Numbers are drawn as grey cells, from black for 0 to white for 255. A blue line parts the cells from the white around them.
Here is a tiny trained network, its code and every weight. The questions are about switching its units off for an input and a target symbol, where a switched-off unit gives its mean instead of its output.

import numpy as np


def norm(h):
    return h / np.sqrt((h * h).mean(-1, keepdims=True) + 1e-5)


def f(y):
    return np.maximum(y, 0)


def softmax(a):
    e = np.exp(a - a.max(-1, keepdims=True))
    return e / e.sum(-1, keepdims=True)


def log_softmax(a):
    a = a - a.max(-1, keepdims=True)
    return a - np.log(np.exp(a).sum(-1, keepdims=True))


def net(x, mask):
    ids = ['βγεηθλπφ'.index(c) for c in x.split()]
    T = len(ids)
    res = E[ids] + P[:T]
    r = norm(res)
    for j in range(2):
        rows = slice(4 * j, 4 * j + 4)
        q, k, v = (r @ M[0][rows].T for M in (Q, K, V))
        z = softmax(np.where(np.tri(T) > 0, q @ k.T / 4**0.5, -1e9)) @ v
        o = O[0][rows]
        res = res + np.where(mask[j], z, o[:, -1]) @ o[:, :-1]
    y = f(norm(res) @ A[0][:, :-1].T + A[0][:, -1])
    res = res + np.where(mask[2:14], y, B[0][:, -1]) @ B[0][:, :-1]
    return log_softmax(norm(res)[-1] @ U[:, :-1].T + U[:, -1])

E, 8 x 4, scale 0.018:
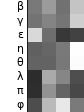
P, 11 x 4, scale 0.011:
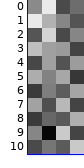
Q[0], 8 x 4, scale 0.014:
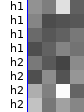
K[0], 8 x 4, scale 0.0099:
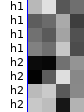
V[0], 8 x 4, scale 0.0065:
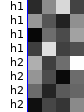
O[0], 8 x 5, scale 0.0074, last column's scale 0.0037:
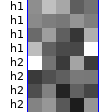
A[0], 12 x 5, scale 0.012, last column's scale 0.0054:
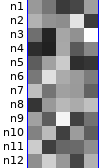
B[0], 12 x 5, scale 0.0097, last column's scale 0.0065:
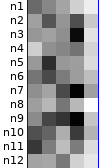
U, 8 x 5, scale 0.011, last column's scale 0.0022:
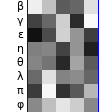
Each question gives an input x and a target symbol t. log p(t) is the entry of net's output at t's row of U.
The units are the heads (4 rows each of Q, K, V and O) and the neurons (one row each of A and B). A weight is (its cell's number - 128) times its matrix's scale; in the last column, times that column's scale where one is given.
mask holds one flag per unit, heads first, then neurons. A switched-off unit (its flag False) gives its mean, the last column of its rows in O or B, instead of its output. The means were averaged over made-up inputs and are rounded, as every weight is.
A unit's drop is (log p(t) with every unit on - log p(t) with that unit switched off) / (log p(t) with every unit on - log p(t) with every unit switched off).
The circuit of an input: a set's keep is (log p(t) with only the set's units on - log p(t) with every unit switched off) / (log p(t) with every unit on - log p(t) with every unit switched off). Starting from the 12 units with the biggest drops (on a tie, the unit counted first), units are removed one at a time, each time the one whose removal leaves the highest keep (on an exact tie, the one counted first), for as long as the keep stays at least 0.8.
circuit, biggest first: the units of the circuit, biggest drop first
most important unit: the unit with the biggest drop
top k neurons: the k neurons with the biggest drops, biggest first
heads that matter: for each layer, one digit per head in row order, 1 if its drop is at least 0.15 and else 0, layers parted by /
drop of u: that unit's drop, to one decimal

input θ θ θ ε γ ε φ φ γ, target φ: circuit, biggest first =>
h2
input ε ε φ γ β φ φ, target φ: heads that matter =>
00
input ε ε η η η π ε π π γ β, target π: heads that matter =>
01
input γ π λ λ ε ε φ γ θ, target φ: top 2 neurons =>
n9, n8
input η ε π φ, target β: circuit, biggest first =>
n9, n11, n12
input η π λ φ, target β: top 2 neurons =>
n9, n12
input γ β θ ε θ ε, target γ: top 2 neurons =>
n11, n8
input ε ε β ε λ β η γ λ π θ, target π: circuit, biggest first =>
h2, n5, n3
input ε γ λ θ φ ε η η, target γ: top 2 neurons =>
n12, n3
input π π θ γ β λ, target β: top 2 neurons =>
n12, n11
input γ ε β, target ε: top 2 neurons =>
n10, n3
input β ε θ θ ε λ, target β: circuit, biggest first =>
n4, n12, n11
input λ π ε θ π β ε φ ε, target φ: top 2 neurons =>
n1, n9
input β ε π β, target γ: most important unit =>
h1
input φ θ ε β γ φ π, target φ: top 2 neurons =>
n5, n9
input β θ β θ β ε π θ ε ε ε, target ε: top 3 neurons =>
n11, n1, n8
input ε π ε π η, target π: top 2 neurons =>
n5, n1
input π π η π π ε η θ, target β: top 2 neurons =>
n4, n10
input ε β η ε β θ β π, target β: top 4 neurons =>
n4, n11, n12, n10
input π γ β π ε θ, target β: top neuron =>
n10
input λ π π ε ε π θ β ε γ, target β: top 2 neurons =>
n4, n10
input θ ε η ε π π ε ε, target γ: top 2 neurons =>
n11, n1
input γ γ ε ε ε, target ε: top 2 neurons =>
n11, n1
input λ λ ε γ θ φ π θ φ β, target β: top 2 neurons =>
n4, n10
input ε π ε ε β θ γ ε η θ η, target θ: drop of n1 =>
0.2
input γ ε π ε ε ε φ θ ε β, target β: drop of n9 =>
0.0
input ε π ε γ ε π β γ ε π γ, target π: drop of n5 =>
0.1
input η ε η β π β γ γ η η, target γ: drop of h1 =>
-0.1
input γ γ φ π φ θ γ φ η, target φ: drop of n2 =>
0.2
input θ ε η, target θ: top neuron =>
n11
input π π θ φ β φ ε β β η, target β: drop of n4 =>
0.2
